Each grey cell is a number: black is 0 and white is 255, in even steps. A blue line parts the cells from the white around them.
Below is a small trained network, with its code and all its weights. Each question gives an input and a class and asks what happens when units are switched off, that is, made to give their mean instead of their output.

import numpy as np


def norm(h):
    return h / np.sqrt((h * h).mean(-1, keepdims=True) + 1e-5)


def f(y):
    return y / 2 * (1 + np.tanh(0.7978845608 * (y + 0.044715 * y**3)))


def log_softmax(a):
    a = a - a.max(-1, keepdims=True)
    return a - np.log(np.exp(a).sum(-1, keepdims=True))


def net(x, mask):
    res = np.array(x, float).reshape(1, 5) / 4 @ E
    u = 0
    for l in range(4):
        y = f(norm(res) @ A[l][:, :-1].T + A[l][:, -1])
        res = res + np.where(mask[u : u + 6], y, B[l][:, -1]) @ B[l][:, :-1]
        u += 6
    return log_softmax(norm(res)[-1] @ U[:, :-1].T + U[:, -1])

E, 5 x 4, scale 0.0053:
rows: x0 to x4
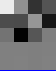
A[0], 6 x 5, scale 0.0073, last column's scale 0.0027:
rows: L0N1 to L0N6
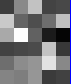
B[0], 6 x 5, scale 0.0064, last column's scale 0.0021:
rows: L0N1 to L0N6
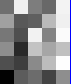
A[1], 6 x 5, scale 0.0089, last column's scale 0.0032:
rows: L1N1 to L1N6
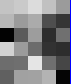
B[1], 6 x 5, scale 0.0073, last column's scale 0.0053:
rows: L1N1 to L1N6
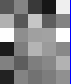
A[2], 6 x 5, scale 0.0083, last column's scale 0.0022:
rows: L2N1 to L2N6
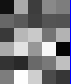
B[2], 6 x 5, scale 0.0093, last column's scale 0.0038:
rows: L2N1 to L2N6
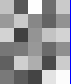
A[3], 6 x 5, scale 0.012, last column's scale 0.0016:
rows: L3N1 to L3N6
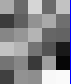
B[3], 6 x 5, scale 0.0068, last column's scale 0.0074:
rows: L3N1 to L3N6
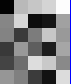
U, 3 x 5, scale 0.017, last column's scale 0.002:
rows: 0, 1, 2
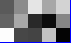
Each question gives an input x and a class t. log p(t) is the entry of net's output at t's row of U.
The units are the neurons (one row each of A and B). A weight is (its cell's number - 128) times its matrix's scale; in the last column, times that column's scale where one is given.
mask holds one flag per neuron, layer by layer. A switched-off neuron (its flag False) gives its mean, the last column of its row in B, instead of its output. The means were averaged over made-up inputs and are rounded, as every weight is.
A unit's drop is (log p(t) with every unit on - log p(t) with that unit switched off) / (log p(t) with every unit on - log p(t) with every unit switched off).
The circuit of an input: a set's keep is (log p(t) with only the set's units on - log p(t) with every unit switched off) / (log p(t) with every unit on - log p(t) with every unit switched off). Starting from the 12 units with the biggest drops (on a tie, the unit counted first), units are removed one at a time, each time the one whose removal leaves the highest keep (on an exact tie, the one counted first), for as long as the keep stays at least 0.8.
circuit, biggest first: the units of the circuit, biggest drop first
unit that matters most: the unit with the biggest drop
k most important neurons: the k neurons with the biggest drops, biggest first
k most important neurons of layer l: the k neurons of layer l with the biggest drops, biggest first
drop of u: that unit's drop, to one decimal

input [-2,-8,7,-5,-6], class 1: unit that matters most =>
L1N3
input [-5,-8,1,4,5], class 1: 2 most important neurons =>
L0N5, L0N1
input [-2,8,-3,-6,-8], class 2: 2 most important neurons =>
L2N6, L0N1
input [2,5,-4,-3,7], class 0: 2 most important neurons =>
L0N3, L3N1
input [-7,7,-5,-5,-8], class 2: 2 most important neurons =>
L2N6, L2N3
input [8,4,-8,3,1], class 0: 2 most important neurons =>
L0N3, L1N4
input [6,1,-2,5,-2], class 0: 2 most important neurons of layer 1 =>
L1N4, L1N2
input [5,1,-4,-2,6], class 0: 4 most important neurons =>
L0N3, L1N2, L1N4, L3N6
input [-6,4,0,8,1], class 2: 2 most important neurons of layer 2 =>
L2N6, L2N1
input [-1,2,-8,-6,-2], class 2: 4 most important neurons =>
L2N6, L2N3, L2N5, L3N4
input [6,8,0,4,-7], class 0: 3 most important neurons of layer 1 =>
L1N1, L1N4, L1N3
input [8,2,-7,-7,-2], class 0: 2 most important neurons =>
L0N3, L1N4
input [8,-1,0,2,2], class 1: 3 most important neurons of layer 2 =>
L2N6, L2N3, L2N1
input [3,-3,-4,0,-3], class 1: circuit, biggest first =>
L1N1
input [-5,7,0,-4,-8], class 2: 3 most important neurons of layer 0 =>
L0N1, L0N3, L0N2
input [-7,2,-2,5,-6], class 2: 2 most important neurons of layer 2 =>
L2N3, L2N6
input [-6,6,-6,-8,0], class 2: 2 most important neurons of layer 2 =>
L2N6, L2N3
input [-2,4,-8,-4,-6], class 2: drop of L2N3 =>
0.6
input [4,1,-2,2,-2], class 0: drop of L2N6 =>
0.0
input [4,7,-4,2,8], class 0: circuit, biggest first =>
L0N3
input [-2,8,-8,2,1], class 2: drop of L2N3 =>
0.4
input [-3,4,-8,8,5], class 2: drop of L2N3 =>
0.6
